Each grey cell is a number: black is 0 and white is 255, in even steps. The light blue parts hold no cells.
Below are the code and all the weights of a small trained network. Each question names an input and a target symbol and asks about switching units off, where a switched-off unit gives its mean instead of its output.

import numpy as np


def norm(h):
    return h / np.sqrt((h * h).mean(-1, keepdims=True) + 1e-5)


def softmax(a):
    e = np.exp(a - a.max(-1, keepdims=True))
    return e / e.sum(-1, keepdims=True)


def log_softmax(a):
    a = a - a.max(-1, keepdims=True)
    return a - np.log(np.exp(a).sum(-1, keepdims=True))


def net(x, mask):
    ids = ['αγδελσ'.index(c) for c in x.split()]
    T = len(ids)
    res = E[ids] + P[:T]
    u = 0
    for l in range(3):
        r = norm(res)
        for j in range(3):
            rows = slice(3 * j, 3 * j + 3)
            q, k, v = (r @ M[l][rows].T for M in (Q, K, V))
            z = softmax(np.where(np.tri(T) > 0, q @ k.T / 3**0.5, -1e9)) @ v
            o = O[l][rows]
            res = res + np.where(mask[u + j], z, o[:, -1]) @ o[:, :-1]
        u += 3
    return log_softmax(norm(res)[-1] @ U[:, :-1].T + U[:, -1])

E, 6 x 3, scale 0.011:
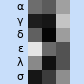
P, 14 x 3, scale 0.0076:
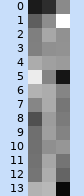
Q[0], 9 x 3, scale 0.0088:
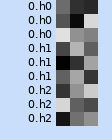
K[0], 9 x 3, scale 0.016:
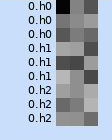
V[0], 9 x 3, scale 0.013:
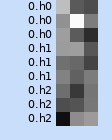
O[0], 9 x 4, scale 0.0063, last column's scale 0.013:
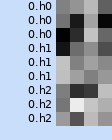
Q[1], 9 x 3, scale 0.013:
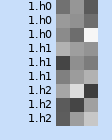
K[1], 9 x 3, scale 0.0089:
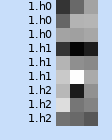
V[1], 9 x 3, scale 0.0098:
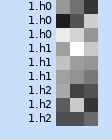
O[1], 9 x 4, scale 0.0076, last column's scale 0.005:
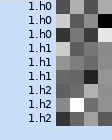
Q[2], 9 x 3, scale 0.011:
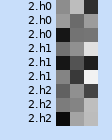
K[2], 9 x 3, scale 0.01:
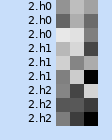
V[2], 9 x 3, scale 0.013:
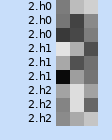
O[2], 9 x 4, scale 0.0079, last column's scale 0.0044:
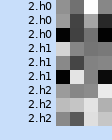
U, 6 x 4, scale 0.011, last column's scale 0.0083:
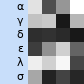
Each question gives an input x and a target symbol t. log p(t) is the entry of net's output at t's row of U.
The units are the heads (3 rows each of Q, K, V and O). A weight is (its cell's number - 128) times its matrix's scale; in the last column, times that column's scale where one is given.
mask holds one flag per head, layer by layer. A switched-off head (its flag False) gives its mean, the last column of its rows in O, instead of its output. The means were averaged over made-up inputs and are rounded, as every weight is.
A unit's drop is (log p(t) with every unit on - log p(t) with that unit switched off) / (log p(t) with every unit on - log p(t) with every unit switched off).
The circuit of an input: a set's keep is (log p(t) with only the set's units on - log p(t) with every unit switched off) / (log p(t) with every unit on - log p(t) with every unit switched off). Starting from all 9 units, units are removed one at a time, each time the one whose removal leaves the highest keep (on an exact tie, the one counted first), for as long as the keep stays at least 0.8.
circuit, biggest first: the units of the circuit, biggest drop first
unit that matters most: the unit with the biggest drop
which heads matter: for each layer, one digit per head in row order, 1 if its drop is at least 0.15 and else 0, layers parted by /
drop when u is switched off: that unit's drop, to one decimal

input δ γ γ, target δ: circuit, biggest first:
(1.h2 2.h2)
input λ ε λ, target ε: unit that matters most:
0.h0
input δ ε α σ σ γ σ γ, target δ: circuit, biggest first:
(0.h1 1.h2 1.h0)
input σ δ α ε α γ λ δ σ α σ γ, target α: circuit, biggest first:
(2.h1 1.h0)
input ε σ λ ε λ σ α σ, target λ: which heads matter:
101 / 100 / 001
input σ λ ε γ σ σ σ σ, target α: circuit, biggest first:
(1.h0 2.h1)
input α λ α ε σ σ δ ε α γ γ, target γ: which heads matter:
000 / 100 / 000
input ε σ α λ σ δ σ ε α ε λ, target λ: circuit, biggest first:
(0.h2 0.h0 2.h2 1.h0)
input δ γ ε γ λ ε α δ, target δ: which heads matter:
011 / 001 / 000
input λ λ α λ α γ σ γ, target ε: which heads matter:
100 / 010 / 000
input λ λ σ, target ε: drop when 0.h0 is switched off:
0.2
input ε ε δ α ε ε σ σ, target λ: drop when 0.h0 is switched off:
1.1
